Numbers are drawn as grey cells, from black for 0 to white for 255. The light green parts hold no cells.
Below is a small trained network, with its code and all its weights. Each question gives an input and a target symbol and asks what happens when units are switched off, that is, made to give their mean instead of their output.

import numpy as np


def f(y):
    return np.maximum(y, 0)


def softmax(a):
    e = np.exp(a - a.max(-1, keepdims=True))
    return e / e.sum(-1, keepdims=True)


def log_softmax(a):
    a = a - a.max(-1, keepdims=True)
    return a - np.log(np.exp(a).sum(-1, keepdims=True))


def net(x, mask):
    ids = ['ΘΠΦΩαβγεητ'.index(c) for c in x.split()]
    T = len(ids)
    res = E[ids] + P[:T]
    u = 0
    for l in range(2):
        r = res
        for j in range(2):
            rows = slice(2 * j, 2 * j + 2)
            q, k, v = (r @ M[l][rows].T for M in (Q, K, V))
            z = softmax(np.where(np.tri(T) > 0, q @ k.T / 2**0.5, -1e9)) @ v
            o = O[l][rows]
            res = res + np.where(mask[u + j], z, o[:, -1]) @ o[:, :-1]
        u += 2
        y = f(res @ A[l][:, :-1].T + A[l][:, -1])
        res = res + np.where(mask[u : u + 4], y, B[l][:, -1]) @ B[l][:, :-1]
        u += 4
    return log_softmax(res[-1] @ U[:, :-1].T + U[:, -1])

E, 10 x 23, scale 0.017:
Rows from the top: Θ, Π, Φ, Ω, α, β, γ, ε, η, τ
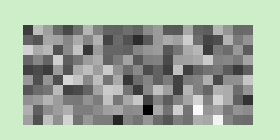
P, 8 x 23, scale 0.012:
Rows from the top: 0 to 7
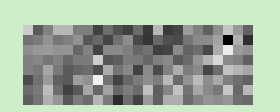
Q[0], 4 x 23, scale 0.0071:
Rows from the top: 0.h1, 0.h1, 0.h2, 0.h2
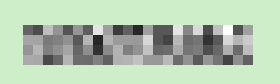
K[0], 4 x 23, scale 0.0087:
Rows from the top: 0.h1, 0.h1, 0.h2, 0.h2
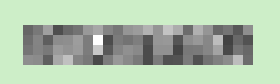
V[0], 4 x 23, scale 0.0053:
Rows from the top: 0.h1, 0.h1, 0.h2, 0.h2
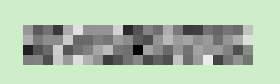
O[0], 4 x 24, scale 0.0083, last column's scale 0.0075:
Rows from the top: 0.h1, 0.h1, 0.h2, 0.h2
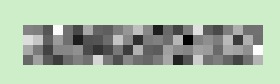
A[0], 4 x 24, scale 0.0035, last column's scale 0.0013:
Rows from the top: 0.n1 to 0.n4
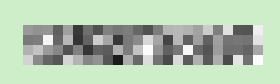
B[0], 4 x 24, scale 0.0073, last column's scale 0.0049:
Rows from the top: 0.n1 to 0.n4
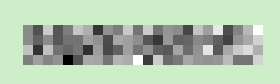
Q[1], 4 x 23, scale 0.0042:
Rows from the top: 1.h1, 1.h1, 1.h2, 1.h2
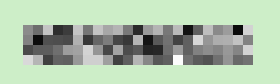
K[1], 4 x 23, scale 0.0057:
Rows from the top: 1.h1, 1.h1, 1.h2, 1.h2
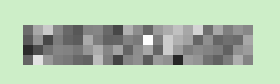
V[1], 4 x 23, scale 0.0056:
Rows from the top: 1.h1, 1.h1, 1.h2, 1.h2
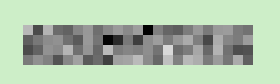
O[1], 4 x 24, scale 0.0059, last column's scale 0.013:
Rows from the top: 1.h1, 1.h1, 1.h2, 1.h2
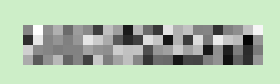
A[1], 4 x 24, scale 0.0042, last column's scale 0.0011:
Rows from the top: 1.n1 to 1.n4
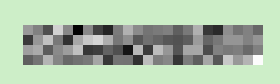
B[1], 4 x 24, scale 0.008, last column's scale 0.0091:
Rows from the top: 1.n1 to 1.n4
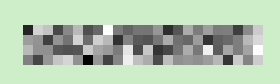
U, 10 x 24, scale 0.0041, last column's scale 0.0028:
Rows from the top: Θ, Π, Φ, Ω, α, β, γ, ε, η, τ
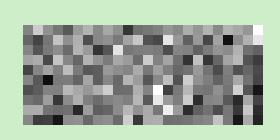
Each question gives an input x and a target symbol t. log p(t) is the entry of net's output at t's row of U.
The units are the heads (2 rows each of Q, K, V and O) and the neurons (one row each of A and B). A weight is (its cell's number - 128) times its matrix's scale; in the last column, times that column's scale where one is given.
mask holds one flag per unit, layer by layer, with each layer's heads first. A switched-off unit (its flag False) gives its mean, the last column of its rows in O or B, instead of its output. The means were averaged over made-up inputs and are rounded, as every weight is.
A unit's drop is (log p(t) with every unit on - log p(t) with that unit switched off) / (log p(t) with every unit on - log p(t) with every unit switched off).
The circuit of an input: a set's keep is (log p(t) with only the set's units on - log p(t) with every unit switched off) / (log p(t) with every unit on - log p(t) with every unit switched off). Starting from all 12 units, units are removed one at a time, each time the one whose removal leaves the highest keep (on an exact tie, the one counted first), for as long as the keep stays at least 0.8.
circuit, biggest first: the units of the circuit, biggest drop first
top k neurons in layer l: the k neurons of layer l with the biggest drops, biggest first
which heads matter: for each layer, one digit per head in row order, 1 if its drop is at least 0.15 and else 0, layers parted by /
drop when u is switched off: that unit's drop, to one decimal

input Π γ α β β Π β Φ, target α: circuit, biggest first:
[0.h1; 1.n1; 1.h1]
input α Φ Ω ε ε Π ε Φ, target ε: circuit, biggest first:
[0.h1]
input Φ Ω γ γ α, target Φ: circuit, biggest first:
[0.h2; 1.n2]
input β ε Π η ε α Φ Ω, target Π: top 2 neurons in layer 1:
[1.n3; 1.n1]
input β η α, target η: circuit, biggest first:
[0.h1; 1.h1]
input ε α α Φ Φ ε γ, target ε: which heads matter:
10 / 00
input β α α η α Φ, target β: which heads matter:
10 / 10
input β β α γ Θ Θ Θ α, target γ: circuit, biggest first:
[1.h1; 0.h1]
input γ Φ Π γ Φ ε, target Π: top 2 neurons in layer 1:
[1.n3; 1.n2]
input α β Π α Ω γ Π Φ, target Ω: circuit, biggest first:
[1.h1; 0.h1]
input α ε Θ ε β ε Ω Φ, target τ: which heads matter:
11 / 10
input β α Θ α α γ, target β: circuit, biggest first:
[0.h1; 1.h1; 0.h2; 1.n3]
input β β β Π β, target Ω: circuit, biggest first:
[1.h1; 0.h1; 1.n1]
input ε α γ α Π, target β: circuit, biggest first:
[0.h1; 1.n3; 1.h1; 0.h2]
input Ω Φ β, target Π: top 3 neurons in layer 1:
[1.n4; 1.n3; 1.n2]
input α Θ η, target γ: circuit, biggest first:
[0.h1; 1.h1]
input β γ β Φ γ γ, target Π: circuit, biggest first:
[1.n4; 0.n3; 1.h2; 0.h2]
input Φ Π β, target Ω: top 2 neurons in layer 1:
[1.n1; 1.n4]
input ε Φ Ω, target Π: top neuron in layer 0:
[0.n2]
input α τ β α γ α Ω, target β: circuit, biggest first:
[0.h1; 0.h2; 1.h1]
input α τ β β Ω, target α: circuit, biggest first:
[0.h1; 1.n1; 1.h1; 1.n3]
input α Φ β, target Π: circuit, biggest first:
[0.h2; 1.n3; 1.n4]
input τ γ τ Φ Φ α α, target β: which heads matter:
11 / 00
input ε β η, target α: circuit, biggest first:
[0.h1; 1.n1; 1.h1]
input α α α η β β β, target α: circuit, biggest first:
[0.h1; 1.n1; 1.h1; 1.n3]
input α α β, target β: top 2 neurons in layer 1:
[1.n3; 1.n1]
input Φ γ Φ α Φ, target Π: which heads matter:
00 / 11
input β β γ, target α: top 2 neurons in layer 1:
[1.n1; 1.n3]
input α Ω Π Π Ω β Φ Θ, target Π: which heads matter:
00 / 00
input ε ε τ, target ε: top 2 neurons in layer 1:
[1.n4; 1.n3]
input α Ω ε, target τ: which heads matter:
11 / 00
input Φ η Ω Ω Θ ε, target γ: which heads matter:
11 / 10
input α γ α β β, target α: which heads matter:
10 / 10
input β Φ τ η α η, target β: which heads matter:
10 / 10
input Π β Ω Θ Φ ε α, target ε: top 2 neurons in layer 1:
[1.n3; 1.n4]
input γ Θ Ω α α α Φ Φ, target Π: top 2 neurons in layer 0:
[0.n3; 0.n2]
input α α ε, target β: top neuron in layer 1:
[1.n3]
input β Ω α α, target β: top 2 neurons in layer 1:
[1.n3; 1.n4]
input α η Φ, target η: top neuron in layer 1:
[1.n1]
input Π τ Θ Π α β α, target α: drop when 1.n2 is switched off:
0.0
